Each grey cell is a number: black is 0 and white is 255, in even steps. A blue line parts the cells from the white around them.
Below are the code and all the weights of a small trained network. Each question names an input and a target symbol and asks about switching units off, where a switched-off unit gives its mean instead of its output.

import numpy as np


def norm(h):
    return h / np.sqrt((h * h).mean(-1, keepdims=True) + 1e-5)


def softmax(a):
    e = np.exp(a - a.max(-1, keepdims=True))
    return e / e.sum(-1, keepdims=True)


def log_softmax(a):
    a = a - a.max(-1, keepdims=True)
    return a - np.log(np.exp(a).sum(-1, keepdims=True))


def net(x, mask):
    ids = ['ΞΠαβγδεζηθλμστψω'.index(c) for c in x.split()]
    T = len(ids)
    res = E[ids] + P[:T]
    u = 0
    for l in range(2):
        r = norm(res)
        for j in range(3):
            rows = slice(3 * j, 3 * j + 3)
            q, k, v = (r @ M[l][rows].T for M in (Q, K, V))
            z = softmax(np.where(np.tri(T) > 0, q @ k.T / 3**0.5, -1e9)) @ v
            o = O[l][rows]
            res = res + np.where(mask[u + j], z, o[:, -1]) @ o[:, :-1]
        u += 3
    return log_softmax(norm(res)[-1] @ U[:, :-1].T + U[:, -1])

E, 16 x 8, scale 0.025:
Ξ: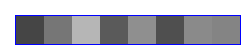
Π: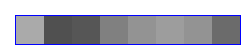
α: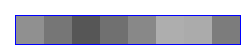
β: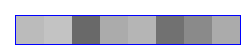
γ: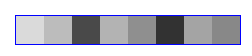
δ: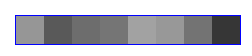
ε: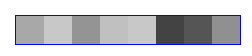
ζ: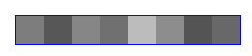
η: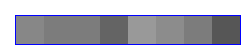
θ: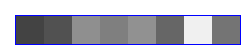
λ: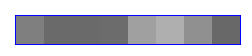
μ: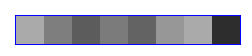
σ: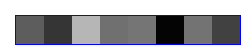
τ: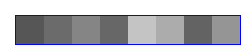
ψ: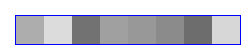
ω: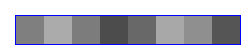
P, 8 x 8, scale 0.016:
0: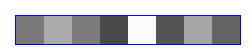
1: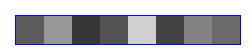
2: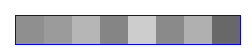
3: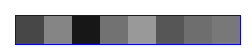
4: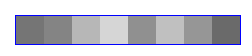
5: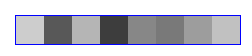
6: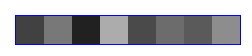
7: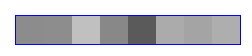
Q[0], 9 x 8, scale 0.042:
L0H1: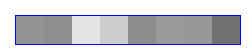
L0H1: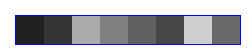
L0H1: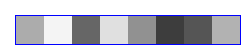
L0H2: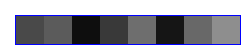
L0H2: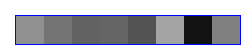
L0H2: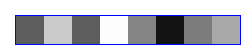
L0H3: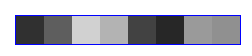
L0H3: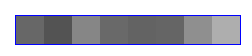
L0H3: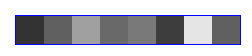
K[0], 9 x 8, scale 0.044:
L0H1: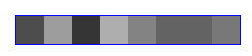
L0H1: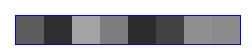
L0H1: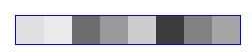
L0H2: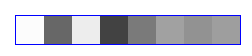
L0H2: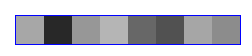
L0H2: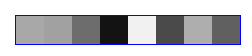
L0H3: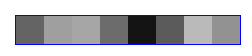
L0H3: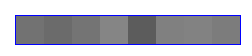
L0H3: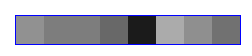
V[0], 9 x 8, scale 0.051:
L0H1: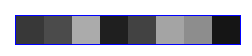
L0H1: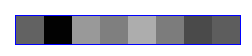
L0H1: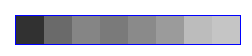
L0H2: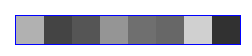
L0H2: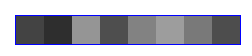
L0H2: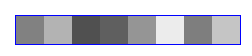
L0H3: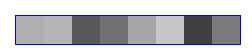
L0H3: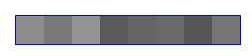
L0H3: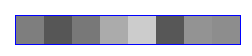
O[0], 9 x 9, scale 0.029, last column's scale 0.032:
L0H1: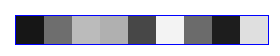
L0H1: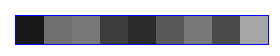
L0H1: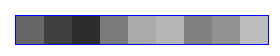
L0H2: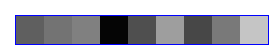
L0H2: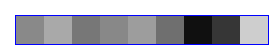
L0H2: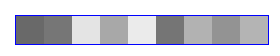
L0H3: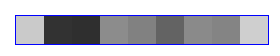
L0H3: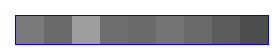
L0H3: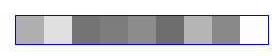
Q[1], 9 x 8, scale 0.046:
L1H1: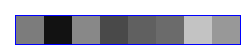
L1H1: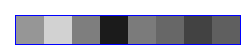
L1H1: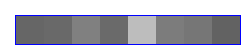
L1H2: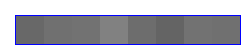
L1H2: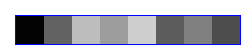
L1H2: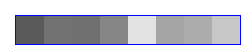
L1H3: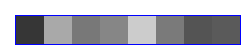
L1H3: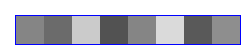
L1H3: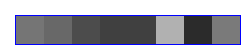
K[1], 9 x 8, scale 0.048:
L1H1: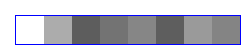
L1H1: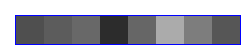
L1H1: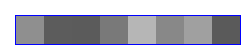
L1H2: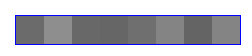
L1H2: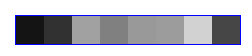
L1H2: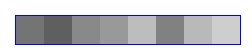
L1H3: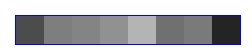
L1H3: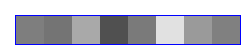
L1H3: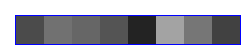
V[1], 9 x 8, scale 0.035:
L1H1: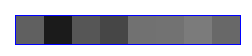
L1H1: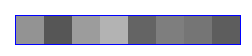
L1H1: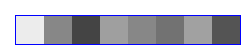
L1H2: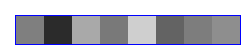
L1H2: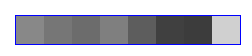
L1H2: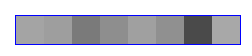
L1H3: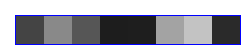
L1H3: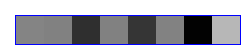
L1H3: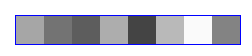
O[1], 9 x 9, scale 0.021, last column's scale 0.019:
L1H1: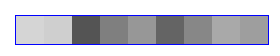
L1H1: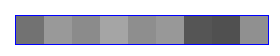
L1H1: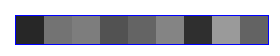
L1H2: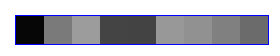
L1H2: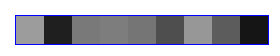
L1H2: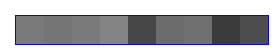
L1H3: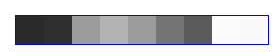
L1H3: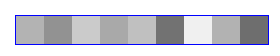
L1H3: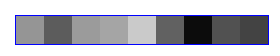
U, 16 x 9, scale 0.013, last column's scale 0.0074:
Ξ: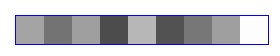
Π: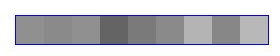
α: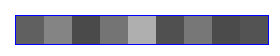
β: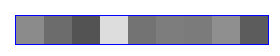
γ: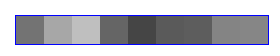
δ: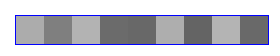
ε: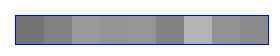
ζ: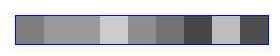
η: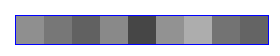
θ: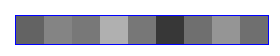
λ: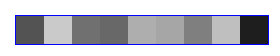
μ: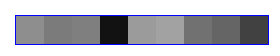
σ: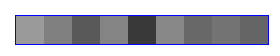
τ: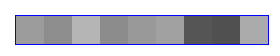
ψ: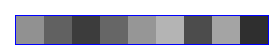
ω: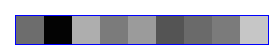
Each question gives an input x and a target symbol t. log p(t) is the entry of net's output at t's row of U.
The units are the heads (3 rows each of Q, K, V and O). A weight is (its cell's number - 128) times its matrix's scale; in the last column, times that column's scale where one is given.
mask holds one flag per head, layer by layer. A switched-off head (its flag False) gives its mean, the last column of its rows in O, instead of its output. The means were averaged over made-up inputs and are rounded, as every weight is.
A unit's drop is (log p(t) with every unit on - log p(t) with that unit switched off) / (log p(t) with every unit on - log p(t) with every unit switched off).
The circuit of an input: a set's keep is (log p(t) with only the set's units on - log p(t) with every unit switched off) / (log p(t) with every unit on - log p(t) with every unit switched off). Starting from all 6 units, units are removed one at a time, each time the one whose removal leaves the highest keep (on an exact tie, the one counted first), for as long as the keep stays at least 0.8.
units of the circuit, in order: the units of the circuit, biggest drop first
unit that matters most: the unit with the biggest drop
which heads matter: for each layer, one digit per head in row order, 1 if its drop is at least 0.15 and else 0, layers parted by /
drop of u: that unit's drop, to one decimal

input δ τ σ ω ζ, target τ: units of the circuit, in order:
(L0H1)
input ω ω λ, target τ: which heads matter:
100 / 001
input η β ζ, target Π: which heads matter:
110 / 001
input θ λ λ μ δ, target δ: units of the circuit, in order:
(L0H2, L0H1, L1H3, L1H2)
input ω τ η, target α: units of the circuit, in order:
(L0H2, L0H1, L1H3)
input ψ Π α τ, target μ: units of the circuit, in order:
(L1H3, L0H1, L0H2)
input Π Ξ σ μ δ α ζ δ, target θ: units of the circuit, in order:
(L0H1, L1H3, L0H2)
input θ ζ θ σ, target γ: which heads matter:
100 / 000
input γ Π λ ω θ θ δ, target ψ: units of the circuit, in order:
(L0H2, L0H1, L1H3, L1H1)
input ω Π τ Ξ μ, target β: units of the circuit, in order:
(L0H2, L1H3, L0H1, L1H1)
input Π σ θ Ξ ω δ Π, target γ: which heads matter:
110 / 001
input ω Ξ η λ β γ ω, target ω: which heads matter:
010 / 001
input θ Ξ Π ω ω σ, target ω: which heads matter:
001 / 000
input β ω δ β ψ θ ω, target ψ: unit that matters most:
L0H2
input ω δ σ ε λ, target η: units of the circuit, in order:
(L0H2, L0H1)
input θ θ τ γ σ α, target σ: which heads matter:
010 / 000
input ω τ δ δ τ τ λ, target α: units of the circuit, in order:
(L0H2, L1H3, L0H1)
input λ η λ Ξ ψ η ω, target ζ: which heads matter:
100 / 011
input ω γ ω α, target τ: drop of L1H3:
0.2
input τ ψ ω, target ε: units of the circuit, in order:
(L0H2)
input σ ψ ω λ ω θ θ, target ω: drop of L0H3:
0.4
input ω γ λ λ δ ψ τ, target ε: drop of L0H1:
0.1
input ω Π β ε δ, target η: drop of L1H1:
0.0
